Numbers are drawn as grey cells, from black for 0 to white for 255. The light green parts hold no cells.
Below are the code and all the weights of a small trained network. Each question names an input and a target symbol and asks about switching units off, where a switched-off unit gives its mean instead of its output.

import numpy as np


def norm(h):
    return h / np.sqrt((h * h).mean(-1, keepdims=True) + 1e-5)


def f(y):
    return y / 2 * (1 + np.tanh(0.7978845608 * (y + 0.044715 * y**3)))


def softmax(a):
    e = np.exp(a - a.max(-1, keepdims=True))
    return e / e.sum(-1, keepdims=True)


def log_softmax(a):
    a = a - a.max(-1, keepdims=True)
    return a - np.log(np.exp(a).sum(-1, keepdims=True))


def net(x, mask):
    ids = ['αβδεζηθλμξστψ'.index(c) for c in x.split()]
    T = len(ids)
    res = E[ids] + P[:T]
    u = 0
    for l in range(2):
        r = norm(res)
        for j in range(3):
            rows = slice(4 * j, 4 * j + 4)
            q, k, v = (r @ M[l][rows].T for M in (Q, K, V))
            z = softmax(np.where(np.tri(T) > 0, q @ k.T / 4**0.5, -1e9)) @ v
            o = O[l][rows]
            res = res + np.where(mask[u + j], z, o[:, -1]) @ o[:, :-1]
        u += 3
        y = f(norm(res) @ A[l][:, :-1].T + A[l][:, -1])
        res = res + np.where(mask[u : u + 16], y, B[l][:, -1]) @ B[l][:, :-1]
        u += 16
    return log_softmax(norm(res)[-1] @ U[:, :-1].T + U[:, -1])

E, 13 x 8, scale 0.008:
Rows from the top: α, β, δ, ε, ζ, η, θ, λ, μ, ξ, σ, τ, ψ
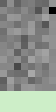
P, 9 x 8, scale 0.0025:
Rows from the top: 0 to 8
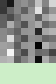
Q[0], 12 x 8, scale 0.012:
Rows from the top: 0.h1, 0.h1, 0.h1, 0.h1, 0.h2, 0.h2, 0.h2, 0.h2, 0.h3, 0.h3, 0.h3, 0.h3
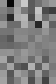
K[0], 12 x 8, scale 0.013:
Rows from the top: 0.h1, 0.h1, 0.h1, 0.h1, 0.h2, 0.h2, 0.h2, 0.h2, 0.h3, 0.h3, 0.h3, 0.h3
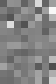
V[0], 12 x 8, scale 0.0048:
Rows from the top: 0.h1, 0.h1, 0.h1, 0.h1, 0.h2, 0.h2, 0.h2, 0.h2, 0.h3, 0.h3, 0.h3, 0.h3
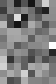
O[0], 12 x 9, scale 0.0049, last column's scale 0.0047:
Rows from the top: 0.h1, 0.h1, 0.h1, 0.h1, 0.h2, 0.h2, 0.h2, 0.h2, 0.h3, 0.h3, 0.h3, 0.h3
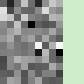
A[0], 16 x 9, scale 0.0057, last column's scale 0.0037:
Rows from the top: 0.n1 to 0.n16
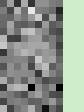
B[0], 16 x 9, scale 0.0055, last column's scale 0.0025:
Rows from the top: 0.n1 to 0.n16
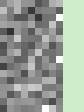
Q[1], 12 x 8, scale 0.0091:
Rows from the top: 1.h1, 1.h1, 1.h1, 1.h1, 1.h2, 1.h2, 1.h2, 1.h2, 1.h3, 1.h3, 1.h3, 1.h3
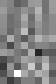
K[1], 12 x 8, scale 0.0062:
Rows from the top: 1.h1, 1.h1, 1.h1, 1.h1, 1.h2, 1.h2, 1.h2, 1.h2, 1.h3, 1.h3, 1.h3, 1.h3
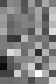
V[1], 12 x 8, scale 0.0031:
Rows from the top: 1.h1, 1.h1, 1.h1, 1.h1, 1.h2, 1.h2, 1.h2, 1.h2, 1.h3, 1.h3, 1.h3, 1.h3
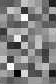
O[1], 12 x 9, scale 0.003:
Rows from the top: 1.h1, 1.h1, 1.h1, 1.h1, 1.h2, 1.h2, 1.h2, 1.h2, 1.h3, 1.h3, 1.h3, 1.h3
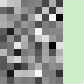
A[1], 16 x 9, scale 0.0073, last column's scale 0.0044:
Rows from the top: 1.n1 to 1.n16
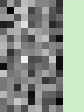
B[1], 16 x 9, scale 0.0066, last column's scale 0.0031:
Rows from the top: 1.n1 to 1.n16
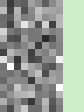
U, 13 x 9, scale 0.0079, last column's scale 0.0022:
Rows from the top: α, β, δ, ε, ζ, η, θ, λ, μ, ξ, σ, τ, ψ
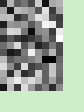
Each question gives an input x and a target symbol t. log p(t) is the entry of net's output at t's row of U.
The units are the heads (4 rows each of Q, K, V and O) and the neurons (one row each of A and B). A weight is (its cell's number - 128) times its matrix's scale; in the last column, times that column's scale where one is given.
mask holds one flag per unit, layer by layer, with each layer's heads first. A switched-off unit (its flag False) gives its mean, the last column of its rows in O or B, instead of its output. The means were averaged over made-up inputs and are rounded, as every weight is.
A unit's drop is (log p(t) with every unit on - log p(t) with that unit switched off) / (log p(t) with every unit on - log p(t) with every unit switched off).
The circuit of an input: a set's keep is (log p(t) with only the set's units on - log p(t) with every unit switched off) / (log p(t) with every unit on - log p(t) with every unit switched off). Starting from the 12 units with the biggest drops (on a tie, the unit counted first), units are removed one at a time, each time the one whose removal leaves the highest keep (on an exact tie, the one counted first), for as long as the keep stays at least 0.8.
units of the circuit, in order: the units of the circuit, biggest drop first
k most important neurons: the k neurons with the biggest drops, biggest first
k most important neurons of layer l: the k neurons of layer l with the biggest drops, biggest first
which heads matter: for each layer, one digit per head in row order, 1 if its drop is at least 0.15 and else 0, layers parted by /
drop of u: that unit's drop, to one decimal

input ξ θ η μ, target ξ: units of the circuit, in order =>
0.h1
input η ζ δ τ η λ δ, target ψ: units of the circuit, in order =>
0.h1, 1.n10
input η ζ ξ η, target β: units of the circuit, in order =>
0.h1, 1.n4
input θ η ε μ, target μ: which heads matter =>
100 / 000
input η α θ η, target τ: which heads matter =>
100 / 000
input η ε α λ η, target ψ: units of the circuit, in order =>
0.h1, 1.n10
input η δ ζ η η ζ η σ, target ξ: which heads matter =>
101 / 000
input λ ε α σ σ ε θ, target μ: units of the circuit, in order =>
0.h1, 1.n6
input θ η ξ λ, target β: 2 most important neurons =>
1.n4, 1.n2
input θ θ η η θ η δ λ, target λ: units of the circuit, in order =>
0.h1, 1.n1
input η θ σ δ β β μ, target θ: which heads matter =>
010 / 000
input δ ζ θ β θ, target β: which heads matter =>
111 / 001
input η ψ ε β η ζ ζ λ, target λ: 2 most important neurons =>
0.n10, 1.n1
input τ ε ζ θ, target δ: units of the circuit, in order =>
0.h1
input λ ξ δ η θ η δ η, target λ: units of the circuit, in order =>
0.h1, 1.n1
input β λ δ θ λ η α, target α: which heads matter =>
001 / 000
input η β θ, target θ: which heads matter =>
011 / 100
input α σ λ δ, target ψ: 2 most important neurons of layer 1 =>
1.n10, 1.n4
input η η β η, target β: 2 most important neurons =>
1.n16, 0.n16
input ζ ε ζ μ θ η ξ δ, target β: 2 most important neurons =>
1.n4, 1.n2
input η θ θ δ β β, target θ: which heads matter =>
010 / 100
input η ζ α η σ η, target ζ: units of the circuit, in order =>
0.h1
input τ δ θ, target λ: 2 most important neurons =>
1.n1, 1.n9
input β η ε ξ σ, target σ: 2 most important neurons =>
0.n2, 1.n6
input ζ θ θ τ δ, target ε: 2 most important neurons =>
1.n8, 1.n9
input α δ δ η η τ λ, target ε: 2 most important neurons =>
1.n8, 0.n6
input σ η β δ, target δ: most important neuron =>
1.n5
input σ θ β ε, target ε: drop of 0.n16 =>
0.6
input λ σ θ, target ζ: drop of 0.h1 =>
0.7
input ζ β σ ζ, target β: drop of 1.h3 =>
0.2
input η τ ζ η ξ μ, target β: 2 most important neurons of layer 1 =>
1.n4, 1.n2
